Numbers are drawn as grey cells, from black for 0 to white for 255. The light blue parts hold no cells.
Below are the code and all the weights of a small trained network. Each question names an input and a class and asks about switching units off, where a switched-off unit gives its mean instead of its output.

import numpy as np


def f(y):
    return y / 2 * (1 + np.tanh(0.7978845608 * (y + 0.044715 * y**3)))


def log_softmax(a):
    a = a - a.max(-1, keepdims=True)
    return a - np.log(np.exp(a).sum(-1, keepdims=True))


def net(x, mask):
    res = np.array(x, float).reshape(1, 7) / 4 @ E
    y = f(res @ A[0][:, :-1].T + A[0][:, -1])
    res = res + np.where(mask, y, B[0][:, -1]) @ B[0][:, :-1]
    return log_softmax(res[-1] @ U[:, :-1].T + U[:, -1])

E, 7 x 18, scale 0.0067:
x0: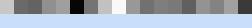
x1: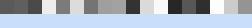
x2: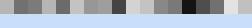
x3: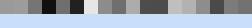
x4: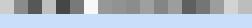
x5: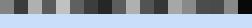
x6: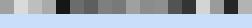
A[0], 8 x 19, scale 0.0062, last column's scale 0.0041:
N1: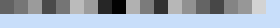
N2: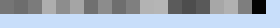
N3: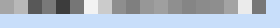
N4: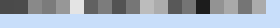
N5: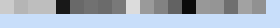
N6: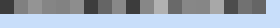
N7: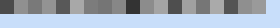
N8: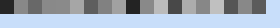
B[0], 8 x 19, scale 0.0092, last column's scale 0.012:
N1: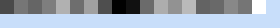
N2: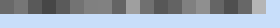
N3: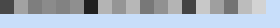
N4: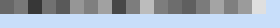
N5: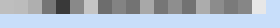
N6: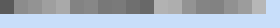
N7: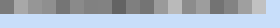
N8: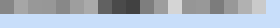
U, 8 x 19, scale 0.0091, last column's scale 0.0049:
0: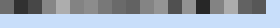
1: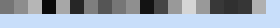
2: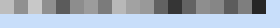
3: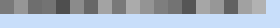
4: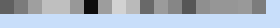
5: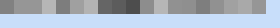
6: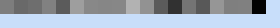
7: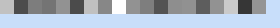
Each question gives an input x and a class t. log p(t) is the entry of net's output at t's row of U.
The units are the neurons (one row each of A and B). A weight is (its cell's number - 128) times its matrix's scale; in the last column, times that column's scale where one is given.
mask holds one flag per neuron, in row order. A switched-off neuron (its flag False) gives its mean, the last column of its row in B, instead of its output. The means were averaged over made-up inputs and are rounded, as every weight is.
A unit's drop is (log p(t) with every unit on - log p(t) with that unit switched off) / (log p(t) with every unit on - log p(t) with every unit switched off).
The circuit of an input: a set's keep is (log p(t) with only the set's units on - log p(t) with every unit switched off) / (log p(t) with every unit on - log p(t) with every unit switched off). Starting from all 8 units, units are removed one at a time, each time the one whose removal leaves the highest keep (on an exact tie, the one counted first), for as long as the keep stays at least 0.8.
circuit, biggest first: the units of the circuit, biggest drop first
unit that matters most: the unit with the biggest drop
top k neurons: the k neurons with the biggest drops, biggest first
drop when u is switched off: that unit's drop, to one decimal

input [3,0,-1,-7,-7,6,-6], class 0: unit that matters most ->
N3
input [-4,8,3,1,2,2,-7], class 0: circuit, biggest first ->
[N5, N2]
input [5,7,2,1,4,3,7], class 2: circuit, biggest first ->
[N5, N1]
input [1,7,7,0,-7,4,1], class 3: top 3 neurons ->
[N1, N4, N2]
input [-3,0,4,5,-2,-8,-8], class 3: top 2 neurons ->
[N3, N8]
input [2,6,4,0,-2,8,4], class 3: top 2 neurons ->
[N1, N4]
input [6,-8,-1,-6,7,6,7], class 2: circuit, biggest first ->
[N5, N1]
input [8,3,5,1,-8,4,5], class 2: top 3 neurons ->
[N1, N3, N5]
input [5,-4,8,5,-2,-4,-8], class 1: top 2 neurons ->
[N4, N5]
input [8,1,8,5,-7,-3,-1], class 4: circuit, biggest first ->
[N1, N4]
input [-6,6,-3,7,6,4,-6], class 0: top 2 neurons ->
[N5, N8]
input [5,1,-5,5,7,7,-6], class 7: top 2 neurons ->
[N1, N2]
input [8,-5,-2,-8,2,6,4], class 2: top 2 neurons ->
[N1, N5]
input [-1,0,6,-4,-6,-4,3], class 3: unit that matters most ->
N1
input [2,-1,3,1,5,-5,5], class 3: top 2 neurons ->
[N3, N5]
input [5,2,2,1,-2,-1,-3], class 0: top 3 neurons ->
[N5, N3, N7]
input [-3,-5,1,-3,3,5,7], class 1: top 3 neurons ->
[N4, N8, N6]
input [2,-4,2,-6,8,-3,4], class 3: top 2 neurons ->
[N3, N5]
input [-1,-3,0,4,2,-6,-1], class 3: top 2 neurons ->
[N3, N6]
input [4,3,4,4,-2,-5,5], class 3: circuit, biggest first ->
[N3]
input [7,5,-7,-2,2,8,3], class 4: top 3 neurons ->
[N1, N5, N2]
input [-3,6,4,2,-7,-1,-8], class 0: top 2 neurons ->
[N5, N4]
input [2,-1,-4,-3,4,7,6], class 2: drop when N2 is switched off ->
0.1
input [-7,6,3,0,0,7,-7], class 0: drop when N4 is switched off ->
0.0
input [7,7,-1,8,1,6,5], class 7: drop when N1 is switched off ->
0.1
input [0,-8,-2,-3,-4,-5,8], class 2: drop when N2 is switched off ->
0.1
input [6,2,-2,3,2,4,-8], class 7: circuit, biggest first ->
[N1]
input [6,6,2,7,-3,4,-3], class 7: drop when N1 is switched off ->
0.7
